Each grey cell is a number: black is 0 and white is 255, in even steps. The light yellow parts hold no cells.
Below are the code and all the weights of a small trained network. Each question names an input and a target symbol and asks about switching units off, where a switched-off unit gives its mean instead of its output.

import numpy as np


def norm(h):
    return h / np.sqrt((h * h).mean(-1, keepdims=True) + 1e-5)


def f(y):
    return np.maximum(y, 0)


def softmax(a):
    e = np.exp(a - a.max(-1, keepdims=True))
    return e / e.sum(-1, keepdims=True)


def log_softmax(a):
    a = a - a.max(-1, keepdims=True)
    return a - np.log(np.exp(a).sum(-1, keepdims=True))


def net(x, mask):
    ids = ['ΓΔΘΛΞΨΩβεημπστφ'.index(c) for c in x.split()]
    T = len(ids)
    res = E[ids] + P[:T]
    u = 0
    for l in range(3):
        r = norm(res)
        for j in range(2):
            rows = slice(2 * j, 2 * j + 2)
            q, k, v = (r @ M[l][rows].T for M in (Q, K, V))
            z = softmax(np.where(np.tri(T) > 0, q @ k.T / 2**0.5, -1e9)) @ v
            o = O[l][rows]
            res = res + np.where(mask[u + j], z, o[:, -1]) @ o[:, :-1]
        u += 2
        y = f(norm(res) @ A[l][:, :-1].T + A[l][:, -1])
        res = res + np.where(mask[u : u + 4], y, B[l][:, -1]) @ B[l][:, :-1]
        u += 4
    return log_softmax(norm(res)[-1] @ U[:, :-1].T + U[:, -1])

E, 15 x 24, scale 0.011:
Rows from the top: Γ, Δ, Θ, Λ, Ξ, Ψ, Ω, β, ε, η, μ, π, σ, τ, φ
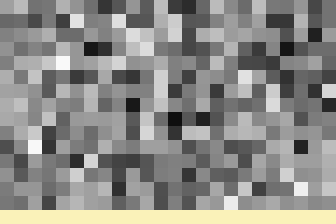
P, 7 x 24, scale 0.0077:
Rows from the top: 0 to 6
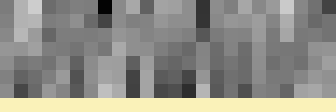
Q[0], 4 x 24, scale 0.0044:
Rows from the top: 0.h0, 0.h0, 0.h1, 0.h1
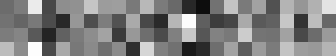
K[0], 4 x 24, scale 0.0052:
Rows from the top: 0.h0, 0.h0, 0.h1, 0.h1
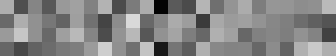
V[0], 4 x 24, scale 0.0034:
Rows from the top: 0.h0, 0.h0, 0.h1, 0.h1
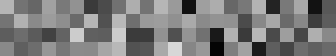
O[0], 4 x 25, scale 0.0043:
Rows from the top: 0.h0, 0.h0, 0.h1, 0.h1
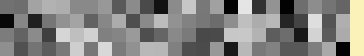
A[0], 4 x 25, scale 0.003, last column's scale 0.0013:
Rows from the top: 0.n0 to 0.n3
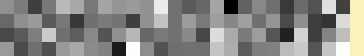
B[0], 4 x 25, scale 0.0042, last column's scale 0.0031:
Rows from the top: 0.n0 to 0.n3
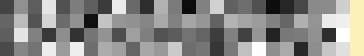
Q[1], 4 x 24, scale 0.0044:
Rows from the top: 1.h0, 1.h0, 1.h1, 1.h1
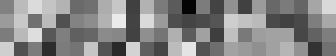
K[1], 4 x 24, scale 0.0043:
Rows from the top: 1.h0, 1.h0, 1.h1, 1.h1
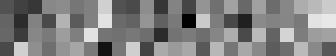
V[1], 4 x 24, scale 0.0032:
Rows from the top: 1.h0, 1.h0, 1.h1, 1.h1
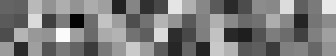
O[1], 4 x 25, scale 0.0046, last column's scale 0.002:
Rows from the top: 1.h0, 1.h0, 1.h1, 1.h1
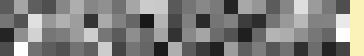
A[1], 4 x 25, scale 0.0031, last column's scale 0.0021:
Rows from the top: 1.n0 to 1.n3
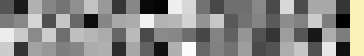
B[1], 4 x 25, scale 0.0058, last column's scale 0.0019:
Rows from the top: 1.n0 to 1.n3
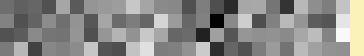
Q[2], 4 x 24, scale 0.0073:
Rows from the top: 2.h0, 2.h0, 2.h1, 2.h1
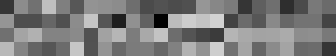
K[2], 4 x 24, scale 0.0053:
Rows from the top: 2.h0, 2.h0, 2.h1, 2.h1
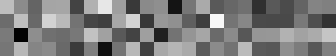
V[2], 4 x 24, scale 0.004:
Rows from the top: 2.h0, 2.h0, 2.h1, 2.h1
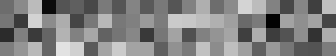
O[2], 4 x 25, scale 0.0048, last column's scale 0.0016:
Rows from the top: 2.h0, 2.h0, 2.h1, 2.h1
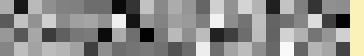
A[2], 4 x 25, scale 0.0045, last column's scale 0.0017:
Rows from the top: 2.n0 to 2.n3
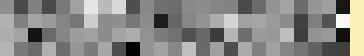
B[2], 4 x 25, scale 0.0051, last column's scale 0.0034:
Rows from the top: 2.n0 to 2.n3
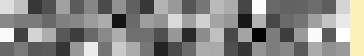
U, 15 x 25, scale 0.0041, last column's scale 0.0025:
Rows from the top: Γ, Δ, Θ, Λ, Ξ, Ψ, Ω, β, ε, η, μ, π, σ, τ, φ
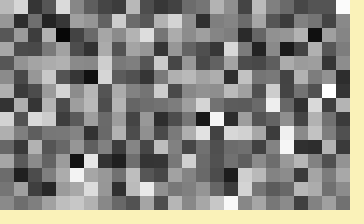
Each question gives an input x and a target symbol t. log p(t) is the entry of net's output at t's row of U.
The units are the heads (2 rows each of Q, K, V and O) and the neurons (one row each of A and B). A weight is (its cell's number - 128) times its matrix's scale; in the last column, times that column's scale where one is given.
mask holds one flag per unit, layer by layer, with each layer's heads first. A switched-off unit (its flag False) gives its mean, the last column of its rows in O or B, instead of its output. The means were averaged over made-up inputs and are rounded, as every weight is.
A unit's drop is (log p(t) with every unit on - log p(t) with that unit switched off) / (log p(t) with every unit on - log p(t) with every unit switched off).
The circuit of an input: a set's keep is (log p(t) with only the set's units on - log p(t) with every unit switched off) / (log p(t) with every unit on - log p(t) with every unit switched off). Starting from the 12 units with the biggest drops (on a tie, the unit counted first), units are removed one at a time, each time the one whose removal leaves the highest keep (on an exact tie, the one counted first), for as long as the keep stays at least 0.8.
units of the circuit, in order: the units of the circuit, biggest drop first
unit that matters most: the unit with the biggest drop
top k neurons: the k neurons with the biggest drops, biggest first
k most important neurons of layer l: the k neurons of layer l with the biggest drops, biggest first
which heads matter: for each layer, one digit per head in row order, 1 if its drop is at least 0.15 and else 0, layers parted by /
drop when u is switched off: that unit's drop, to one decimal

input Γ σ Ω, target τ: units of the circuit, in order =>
(1.h0)
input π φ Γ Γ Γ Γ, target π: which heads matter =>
11 / 00 / 01
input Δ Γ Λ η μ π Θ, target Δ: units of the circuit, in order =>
(2.h1; 1.h0)
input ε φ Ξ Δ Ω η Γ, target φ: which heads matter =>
00 / 00 / 10
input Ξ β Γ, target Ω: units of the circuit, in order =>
(1.h1; 0.h0)
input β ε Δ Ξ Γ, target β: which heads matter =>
10 / 10 / 10
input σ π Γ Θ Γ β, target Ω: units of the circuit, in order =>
(1.h1; 0.n2)
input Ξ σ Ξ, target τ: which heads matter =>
00 / 10 / 00
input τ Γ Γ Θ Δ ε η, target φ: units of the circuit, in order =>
(2.n1; 2.h0; 1.h0)
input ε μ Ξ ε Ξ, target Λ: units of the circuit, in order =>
(2.h0; 2.n2)
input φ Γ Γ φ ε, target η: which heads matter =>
01 / 00 / 01
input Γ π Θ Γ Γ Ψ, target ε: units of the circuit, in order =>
(2.h0; 2.n3)
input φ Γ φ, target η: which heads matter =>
00 / 00 / 01
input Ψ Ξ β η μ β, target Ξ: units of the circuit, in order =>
(1.h0)
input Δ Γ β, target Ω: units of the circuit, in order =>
(1.h1; 0.n1)
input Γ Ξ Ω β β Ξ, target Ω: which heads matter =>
00 / 01 / 00
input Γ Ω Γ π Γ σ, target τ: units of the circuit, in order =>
(0.h0; 1.n3; 1.n0)
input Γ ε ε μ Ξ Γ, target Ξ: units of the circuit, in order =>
(1.h0; 1.h1)
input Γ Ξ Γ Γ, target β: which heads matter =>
00 / 00 / 10
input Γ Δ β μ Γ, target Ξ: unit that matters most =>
1.h0
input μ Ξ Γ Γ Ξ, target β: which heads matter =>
00 / 01 / 10
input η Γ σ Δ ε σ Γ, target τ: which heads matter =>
10 / 10 / 00
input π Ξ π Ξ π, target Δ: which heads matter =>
00 / 00 / 01
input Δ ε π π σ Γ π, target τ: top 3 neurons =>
(1.n3; 1.n0; 0.n3)
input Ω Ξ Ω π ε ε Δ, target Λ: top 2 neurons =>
(2.n2; 0.n2)
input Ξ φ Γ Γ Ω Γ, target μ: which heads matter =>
01 / 00 / 10
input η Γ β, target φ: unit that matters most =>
1.h1
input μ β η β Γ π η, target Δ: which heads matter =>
00 / 00 / 01
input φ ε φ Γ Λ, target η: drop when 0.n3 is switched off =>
0.2
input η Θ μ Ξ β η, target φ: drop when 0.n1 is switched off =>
0.0
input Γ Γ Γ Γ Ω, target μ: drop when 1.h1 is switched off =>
0.1
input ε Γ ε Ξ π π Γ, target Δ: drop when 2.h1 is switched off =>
0.7
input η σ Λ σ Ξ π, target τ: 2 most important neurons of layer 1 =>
(1.n3; 1.n0)
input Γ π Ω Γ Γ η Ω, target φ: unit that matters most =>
2.h0
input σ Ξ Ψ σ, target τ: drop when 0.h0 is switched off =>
0.3
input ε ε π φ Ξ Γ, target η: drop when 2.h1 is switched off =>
0.4
